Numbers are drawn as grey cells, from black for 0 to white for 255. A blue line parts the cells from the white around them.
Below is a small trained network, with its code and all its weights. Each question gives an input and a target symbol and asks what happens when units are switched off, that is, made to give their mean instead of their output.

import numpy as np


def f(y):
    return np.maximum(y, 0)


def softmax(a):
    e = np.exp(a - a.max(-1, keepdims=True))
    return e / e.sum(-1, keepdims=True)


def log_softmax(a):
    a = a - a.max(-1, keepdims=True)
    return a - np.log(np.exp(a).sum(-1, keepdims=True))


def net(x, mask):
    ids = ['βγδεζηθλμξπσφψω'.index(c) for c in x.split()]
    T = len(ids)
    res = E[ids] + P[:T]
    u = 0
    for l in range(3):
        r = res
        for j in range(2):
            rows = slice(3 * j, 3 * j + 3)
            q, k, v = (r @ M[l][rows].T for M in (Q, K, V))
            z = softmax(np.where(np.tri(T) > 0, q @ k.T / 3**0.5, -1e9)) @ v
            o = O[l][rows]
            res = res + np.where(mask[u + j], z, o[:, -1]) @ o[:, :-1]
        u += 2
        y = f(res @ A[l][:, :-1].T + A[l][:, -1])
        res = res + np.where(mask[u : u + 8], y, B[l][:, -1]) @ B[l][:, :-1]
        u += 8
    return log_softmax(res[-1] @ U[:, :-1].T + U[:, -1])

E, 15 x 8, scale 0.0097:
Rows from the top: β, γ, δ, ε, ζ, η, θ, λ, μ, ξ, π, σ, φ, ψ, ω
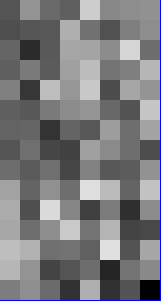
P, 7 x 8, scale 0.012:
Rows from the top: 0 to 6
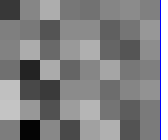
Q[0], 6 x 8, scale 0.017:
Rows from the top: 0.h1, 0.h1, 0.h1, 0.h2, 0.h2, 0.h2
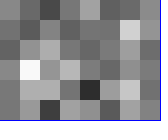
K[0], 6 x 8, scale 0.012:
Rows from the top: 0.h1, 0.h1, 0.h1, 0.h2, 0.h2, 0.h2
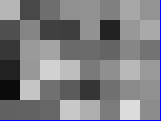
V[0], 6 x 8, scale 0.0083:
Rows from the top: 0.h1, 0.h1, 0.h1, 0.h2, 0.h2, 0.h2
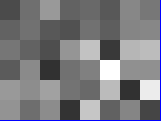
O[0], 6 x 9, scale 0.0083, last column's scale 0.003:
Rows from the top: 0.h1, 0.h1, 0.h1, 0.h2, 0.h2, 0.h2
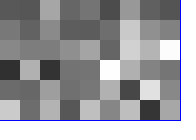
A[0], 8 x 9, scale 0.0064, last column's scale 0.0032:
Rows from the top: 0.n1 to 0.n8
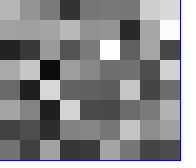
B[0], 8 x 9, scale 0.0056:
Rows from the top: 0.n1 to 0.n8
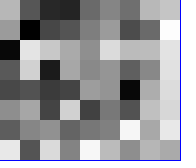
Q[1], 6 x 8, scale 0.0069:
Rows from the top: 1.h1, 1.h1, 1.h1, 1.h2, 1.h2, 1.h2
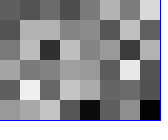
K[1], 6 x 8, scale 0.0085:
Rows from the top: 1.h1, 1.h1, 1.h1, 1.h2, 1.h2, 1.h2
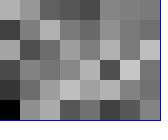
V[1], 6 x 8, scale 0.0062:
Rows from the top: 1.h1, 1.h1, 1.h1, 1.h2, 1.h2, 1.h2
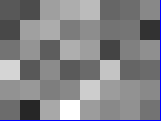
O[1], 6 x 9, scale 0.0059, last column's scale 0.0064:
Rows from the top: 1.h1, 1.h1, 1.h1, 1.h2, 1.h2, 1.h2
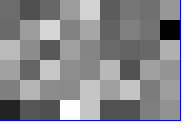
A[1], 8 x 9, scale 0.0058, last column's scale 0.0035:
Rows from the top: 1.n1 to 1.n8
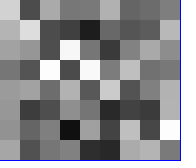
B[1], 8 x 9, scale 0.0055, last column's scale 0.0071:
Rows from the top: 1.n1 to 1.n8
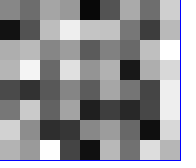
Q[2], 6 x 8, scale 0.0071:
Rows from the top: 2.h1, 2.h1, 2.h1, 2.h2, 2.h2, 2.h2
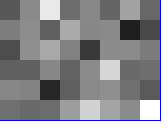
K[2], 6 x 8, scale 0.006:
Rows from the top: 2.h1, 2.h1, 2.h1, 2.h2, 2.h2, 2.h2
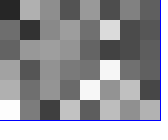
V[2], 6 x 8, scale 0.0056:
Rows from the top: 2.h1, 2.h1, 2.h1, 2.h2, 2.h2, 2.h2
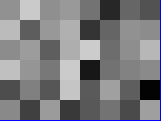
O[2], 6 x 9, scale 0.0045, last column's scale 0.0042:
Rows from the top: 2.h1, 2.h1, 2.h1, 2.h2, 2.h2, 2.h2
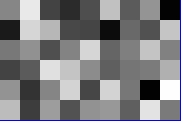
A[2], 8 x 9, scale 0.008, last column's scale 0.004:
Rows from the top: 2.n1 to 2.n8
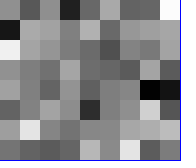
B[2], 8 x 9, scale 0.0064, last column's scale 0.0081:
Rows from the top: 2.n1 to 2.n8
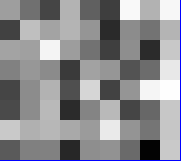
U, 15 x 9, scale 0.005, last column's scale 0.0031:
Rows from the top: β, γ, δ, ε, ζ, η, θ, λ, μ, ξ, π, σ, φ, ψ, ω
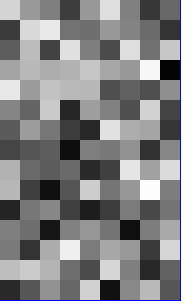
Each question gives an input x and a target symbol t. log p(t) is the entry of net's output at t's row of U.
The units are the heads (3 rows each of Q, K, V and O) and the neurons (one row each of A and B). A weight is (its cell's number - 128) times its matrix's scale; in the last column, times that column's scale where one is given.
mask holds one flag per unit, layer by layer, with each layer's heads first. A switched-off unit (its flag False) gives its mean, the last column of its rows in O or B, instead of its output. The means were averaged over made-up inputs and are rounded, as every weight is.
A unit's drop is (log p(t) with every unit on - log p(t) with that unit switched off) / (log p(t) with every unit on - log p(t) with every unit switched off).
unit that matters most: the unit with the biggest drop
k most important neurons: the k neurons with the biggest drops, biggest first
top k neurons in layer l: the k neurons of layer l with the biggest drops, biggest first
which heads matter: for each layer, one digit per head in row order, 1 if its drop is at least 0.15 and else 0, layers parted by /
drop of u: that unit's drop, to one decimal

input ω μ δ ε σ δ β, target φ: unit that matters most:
2.h2
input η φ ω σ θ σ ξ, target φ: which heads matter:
10 / 00 / 01
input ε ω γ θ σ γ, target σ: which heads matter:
10 / 00 / 00
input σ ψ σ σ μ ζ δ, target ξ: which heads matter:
11 / 00 / 01
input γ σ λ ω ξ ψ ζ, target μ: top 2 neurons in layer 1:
(1.n1 1.n7)
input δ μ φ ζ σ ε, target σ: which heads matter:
10 / 00 / 00
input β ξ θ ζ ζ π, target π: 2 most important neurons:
(1.n1 0.n2)
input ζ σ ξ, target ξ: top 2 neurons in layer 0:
(0.n1 0.n2)
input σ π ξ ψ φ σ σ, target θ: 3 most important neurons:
(0.n3 1.n1 0.n1)
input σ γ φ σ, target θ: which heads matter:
01 / 11 / 00
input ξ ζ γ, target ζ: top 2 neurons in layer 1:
(1.n3 1.n5)
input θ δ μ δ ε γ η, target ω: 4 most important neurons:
(0.n3 2.n2 1.n3 1.n8)
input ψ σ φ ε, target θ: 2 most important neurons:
(0.n3 0.n1)
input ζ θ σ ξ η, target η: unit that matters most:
1.n8
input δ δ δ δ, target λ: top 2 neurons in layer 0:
(0.n5 0.n7)
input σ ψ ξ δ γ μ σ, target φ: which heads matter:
10 / 00 / 10
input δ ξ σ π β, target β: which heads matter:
11 / 01 / 00
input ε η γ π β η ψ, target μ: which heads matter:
00 / 00 / 00
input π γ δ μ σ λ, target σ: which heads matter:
10 / 00 / 00
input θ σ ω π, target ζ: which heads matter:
01 / 00 / 00
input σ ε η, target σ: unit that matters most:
0.h1
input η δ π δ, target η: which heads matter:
01 / 01 / 01
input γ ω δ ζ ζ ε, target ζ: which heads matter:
11 / 00 / 00
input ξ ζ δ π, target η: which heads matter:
01 / 00 / 01
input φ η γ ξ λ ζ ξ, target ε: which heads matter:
01 / 00 / 00
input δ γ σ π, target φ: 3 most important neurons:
(0.n3 0.n6 1.n3)
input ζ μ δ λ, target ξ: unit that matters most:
0.n5
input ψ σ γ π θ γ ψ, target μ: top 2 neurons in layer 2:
(2.n1 2.n3)
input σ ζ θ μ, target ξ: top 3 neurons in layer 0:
(0.n5 0.n1 0.n6)
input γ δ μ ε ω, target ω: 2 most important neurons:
(2.n5 1.n6)
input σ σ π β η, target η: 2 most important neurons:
(1.n8 2.n6)
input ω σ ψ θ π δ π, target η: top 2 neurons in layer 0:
(0.n8 0.n3)
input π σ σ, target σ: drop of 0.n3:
0.1
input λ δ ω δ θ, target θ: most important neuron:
(1.n8)
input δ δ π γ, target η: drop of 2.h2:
0.3
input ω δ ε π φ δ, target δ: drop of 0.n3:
-0.1
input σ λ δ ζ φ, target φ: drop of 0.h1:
0.2
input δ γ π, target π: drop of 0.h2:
0.3
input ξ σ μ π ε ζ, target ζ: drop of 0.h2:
0.4
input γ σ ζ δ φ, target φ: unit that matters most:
1.n2
